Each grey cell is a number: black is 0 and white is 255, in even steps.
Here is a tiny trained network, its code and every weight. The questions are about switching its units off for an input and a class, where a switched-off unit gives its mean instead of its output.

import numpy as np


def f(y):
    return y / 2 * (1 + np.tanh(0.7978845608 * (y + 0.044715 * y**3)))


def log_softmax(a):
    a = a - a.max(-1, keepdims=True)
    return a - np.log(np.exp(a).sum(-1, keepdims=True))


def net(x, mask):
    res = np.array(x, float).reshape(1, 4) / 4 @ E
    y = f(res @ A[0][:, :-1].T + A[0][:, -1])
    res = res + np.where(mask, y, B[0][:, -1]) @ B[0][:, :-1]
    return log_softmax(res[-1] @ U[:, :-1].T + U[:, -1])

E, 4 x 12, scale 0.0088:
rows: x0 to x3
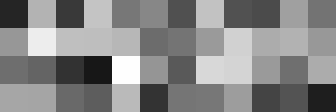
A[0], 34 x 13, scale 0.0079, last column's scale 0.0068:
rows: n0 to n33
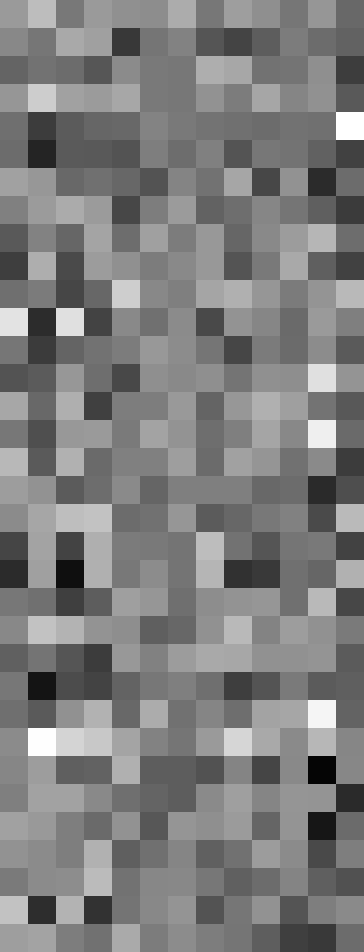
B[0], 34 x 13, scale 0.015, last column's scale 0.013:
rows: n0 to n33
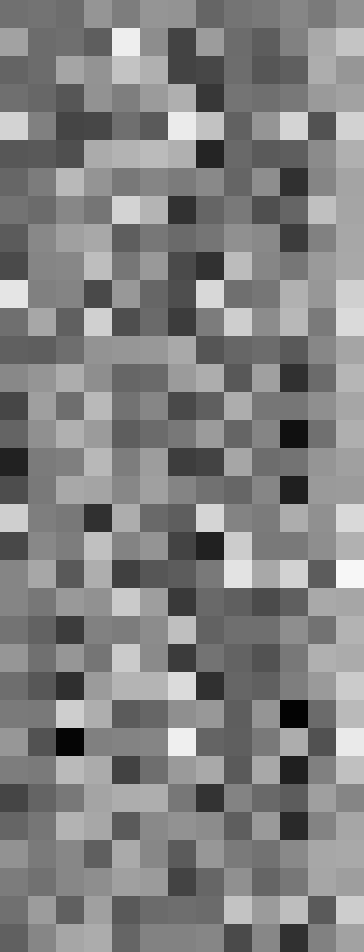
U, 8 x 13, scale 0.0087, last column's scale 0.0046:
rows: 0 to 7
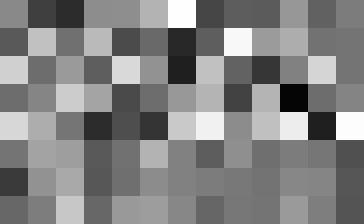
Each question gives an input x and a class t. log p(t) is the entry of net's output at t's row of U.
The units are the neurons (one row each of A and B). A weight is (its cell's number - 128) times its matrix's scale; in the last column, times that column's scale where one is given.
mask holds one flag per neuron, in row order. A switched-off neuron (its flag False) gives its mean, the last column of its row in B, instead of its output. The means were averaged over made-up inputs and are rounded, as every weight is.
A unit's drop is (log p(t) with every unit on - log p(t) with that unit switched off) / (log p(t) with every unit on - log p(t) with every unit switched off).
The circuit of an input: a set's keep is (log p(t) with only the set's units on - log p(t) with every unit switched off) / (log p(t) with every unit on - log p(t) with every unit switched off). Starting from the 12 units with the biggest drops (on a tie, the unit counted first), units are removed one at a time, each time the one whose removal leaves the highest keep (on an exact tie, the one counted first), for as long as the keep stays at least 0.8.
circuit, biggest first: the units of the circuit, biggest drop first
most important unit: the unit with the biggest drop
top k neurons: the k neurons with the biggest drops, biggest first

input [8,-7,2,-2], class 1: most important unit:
n20
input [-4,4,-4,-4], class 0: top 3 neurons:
n26, n20, n10
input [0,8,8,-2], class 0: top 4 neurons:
n26, n22, n3, n18
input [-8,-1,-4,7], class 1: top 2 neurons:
n11, n32
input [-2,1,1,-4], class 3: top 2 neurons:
n20, n18
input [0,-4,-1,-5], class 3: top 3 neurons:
n26, n13, n25
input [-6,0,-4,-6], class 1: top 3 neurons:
n11, n32, n27
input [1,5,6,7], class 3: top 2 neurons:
n27, n29
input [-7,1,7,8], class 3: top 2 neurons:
n27, n20
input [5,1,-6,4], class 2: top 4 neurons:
n18, n1, n11, n32
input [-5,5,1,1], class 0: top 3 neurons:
n26, n20, n22
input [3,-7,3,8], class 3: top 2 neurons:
n27, n26
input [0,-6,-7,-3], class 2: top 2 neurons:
n1, n26
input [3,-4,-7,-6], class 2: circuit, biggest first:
n1
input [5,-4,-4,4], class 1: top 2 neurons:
n20, n26
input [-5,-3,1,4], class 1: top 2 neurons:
n11, n32
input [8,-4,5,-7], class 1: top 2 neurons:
n20, n19
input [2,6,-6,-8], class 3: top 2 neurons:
n25, n15
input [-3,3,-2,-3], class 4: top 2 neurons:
n24, n5
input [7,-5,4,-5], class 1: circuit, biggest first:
n20
